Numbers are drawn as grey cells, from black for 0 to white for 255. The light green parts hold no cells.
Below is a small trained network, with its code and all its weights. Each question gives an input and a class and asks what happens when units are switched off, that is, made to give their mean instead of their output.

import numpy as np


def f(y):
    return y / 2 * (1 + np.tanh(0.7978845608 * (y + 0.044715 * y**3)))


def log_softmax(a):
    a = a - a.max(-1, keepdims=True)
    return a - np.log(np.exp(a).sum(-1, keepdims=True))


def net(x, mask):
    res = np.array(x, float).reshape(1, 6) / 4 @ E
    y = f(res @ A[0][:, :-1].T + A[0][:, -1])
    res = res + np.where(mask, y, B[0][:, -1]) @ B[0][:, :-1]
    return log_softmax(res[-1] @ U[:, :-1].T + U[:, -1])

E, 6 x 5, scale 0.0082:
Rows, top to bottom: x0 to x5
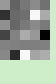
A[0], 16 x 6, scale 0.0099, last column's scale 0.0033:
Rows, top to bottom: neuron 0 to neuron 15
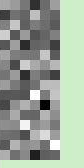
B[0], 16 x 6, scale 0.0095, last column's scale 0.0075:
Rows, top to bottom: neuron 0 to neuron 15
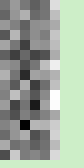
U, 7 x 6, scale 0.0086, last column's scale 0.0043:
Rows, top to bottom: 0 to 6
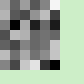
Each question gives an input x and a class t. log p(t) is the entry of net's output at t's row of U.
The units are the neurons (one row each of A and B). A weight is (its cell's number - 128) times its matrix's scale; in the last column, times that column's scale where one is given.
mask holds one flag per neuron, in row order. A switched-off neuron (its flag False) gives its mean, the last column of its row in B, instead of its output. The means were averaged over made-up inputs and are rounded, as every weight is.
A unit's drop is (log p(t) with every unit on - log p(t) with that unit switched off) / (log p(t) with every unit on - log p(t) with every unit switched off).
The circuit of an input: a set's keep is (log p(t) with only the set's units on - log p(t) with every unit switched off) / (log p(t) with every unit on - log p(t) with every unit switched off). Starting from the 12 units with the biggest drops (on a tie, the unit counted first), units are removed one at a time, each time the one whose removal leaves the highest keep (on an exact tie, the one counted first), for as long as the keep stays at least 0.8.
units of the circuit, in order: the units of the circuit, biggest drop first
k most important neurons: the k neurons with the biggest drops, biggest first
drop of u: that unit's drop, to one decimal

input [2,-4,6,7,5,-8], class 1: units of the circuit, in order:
(neuron 7; neuron 4)
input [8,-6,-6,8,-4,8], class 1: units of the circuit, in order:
(neuron 12; neuron 6)
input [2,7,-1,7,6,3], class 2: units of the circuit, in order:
(neuron 10)
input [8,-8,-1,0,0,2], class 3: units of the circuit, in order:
(neuron 15; neuron 3)
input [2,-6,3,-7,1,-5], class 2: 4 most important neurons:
(neuron 8; neuron 5; neuron 11; neuron 12)
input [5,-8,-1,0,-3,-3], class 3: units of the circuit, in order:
(neuron 15; neuron 3)
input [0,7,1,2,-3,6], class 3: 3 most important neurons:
(neuron 9; neuron 1; neuron 13)
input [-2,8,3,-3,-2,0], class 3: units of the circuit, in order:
(neuron 9; neuron 13)
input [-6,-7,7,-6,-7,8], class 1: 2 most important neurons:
(neuron 12; neuron 6)
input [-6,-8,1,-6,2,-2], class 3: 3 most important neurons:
(neuron 15; neuron 10; neuron 3)
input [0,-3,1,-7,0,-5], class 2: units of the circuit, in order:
(neuron 8; neuron 5)
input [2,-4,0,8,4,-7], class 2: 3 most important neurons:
(neuron 10; neuron 12; neuron 6)
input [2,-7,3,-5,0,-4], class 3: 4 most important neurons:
(neuron 15; neuron 10; neuron 3; neuron 0)
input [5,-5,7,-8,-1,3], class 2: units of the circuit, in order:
(neuron 5)
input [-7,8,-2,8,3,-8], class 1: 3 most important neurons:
(neuron 7; neuron 4; neuron 2)
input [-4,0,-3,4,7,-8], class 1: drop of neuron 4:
0.2
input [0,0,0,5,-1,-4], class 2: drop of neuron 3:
0.2
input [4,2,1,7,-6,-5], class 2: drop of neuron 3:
0.1
